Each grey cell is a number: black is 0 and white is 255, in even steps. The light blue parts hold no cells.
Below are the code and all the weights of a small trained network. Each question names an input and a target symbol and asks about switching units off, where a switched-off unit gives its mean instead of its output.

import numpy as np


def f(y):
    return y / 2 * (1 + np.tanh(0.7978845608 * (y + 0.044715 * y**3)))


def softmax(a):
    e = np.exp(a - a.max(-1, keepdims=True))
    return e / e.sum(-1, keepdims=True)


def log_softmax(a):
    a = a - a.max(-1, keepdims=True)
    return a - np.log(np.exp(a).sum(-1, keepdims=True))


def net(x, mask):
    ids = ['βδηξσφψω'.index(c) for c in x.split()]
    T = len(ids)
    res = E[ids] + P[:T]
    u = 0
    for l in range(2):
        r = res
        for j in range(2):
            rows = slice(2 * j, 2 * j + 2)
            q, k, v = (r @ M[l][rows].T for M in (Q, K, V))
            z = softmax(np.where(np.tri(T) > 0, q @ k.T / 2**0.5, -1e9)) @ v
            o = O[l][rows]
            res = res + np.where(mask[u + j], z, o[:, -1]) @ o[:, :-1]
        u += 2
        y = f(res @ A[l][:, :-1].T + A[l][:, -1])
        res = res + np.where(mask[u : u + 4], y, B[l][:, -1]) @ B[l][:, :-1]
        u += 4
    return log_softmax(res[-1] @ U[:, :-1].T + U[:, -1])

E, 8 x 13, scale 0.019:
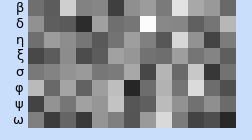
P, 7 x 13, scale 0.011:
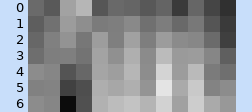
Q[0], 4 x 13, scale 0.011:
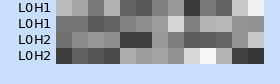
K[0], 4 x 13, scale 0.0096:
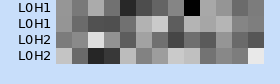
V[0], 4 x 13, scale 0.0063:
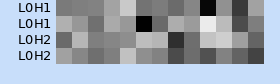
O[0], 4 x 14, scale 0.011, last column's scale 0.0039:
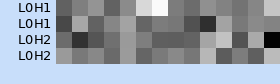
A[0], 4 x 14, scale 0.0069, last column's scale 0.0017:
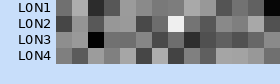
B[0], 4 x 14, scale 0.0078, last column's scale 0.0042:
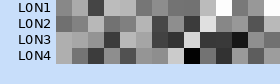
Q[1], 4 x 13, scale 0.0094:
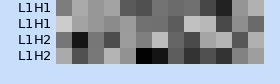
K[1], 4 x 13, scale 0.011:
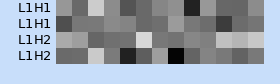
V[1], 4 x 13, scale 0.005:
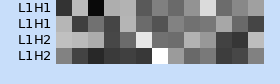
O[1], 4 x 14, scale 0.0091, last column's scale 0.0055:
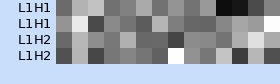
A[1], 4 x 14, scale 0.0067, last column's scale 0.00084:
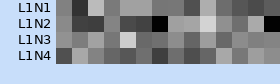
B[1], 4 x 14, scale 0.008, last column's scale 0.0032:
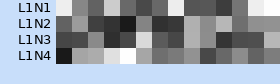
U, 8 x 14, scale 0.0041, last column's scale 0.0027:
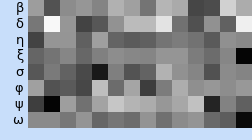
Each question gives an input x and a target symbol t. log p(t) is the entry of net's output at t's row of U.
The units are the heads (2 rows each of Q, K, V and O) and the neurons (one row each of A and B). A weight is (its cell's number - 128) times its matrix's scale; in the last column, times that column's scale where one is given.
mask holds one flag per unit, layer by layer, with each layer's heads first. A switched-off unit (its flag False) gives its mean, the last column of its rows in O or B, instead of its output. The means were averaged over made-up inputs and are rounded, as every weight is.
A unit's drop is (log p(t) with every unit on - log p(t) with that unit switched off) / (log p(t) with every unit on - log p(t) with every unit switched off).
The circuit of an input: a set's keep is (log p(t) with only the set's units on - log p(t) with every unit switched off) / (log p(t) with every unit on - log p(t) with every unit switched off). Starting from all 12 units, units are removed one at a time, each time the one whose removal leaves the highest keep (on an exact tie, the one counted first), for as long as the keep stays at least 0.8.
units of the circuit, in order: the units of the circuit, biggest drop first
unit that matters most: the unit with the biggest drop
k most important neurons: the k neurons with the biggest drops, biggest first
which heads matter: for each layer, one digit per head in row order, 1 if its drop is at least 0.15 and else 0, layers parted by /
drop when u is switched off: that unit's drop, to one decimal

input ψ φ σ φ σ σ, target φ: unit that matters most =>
L0N4
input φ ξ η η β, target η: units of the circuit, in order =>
(L0H1 L1N4)
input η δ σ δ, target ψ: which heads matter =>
10 / 10
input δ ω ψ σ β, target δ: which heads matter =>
01 / 00
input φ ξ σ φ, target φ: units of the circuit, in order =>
(L1H1 L1H2)
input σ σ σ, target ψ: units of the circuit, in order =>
(L1H2 L0H1 L0H2)
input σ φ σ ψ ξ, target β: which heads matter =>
00 / 11
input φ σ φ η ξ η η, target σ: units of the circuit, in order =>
(L1N2 L0H1)
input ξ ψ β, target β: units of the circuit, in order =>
(L1N1 L1H1 L1H2)
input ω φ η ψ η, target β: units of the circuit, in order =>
(L1H1 L1N1 L1H2)
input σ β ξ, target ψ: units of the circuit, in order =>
(L1H2 L0H2)
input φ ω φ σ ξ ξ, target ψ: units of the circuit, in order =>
(L0H2 L1H2)
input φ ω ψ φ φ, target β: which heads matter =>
01 / 11
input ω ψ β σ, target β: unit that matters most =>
L0H2
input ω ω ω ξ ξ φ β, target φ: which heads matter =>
01 / 11
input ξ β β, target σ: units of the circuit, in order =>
(L1N2 L0H1 L0H2)
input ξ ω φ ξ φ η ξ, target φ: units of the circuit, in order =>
(L1H2 L1H1)
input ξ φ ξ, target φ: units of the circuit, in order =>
(L1H1 L1H2)
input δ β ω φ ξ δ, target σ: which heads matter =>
10 / 10
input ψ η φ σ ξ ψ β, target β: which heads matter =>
00 / 11
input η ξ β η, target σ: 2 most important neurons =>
(L1N2 L0N1)
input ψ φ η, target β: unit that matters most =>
L1N1
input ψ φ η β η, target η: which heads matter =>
11 / 00
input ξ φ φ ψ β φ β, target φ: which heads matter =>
11 / 11
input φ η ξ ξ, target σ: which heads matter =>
11 / 00
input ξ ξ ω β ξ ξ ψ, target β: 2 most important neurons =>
(L1N1 L0N1)
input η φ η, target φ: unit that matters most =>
L1H1
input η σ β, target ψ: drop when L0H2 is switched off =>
0.2
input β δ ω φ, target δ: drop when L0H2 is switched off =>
0.4
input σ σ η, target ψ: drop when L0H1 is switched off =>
0.4
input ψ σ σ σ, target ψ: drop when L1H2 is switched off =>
0.4
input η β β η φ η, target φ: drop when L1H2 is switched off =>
0.3
